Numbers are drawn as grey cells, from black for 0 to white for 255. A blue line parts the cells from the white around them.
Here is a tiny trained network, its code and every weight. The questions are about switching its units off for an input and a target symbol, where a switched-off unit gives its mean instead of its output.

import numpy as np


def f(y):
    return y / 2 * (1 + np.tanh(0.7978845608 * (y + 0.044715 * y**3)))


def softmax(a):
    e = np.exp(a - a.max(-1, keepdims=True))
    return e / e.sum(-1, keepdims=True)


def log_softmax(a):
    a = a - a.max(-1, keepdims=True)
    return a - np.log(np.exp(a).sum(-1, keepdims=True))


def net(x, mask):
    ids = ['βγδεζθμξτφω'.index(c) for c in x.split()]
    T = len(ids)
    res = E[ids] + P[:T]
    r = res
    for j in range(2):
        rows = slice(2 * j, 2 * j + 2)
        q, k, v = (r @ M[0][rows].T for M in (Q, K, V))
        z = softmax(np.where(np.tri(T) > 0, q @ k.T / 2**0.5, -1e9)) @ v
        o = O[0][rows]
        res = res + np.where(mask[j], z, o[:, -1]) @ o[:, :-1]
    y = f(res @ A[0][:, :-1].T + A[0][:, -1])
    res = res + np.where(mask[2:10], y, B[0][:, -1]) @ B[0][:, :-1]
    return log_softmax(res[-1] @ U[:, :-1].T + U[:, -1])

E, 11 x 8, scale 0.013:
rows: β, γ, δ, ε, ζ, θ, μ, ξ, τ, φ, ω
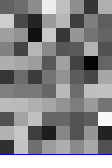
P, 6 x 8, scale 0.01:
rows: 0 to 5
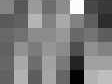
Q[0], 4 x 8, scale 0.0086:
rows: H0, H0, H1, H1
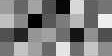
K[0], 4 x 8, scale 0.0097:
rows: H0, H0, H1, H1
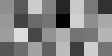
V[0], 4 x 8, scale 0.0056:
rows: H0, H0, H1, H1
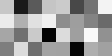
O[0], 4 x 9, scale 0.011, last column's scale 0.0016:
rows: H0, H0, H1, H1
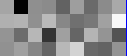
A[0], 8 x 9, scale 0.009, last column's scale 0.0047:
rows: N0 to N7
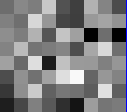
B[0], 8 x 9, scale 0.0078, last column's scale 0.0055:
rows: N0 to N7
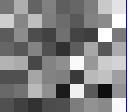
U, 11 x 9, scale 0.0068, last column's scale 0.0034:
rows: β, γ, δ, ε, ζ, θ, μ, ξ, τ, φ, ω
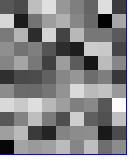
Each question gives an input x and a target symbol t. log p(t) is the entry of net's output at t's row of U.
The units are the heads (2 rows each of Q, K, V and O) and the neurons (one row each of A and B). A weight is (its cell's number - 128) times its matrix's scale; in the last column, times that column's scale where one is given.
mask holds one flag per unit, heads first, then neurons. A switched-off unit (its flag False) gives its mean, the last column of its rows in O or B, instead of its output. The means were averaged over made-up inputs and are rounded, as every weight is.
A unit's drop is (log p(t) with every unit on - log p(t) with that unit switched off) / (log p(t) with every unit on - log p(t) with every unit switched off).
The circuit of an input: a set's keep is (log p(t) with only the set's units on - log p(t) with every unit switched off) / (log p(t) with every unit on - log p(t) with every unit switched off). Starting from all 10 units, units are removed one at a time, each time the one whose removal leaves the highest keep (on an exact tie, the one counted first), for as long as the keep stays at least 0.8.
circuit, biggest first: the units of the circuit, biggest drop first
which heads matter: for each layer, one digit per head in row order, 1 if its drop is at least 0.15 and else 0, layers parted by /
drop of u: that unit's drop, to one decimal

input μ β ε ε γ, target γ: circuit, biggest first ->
[H0 H1]
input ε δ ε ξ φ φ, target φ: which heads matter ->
11
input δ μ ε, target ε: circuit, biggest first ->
[H1 N7 N1]
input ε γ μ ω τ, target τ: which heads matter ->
00
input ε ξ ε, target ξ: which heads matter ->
10
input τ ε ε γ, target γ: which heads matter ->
10
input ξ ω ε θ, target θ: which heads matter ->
10
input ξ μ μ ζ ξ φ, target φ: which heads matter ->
01
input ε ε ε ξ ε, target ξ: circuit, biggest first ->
[H1 H0 N7]
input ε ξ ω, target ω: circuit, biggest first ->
[H0 N5 N1]
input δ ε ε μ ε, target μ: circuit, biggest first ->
[H1 N4 H0]
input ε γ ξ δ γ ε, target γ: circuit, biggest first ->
[H1 H0]
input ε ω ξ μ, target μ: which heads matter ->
11
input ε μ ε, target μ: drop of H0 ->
0.1
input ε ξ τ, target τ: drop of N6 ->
1.0
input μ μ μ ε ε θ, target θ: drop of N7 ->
0.2
